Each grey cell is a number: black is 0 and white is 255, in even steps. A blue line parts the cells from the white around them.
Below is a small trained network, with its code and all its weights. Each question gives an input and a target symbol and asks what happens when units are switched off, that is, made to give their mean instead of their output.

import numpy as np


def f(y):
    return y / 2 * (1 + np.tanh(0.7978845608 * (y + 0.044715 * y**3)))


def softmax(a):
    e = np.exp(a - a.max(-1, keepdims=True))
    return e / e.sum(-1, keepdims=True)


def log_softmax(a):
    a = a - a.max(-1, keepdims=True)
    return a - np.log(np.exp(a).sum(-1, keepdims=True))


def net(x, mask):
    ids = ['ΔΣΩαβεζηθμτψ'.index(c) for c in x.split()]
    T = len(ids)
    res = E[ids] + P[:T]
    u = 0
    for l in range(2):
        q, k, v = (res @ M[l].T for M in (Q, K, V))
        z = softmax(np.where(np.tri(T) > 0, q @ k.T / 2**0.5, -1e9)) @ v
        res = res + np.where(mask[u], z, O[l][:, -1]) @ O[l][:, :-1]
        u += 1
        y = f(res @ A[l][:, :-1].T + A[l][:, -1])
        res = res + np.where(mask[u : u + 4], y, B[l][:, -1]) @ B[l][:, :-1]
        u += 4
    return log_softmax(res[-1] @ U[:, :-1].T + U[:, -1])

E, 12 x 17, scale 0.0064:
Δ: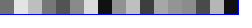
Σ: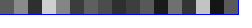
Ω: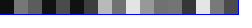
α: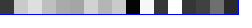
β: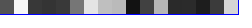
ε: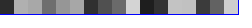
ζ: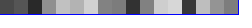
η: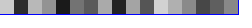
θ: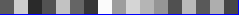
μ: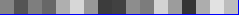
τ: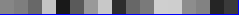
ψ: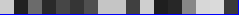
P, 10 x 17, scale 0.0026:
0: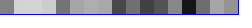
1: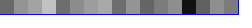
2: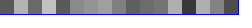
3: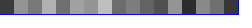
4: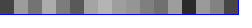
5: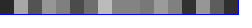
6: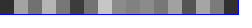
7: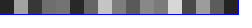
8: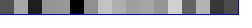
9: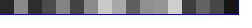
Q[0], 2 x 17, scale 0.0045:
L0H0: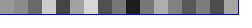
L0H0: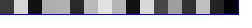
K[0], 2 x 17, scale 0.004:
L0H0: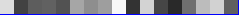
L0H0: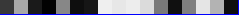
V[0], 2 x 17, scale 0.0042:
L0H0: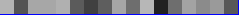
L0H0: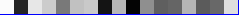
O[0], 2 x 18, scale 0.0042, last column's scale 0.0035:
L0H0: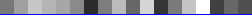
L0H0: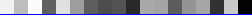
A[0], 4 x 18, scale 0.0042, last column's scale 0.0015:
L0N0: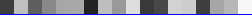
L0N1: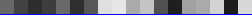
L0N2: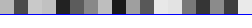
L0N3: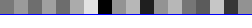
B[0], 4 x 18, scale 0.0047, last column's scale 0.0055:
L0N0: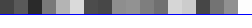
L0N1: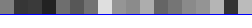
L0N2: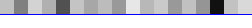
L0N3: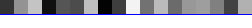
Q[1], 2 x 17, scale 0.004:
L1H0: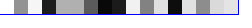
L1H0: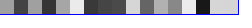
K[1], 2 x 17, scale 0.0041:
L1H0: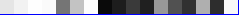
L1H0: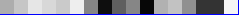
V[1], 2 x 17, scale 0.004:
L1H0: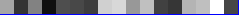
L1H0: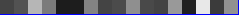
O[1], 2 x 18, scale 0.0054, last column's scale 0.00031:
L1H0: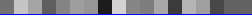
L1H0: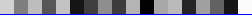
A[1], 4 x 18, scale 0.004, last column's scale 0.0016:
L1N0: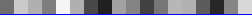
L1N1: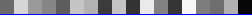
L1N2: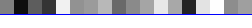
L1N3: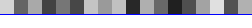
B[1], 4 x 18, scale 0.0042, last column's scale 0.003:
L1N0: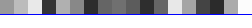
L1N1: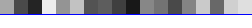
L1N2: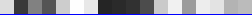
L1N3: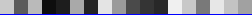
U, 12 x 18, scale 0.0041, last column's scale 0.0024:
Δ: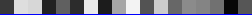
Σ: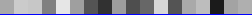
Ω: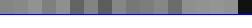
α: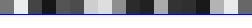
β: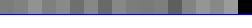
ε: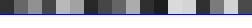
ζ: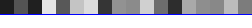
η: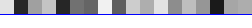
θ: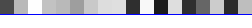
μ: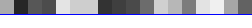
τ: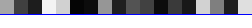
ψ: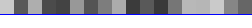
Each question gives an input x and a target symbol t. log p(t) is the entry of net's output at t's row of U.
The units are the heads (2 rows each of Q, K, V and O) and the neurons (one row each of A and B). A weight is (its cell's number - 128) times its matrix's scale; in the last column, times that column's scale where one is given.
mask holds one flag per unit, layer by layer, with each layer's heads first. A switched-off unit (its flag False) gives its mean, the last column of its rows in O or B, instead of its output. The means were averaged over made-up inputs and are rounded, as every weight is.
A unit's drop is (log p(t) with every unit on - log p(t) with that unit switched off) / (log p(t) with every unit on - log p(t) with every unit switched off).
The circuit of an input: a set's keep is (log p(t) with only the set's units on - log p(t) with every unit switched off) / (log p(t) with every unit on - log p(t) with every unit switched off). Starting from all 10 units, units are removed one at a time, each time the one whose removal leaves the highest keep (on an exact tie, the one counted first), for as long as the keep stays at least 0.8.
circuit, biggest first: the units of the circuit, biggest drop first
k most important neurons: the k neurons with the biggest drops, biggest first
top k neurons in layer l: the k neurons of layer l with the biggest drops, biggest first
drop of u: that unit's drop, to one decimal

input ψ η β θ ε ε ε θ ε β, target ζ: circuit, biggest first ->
L1H0, L1N1, L0N1
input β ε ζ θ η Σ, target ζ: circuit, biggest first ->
L1H0, L0N1, L1N1
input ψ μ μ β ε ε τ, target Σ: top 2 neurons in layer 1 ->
L1N1, L1N0
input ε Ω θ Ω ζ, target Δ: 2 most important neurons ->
L0N3, L0N1
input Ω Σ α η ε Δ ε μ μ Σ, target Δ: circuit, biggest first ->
L1H0, L0N1, L0H0
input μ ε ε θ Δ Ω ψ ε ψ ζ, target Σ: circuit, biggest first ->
L1H0, L0N1, L1N0
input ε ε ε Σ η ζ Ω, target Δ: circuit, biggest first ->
L1H0, L0N1
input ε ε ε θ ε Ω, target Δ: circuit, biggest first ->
L1H0, L0H0, L0N1
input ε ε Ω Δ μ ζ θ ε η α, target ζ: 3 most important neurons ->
L1N1, L0N1, L0N0
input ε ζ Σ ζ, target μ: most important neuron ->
L1N2
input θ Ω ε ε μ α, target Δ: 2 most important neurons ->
L0N1, L0N3
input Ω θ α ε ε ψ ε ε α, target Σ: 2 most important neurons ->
L0N1, L1N1
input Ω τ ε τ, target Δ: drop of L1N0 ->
0.0
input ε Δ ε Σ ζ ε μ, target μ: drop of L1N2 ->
1.0
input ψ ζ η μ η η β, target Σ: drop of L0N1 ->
0.4
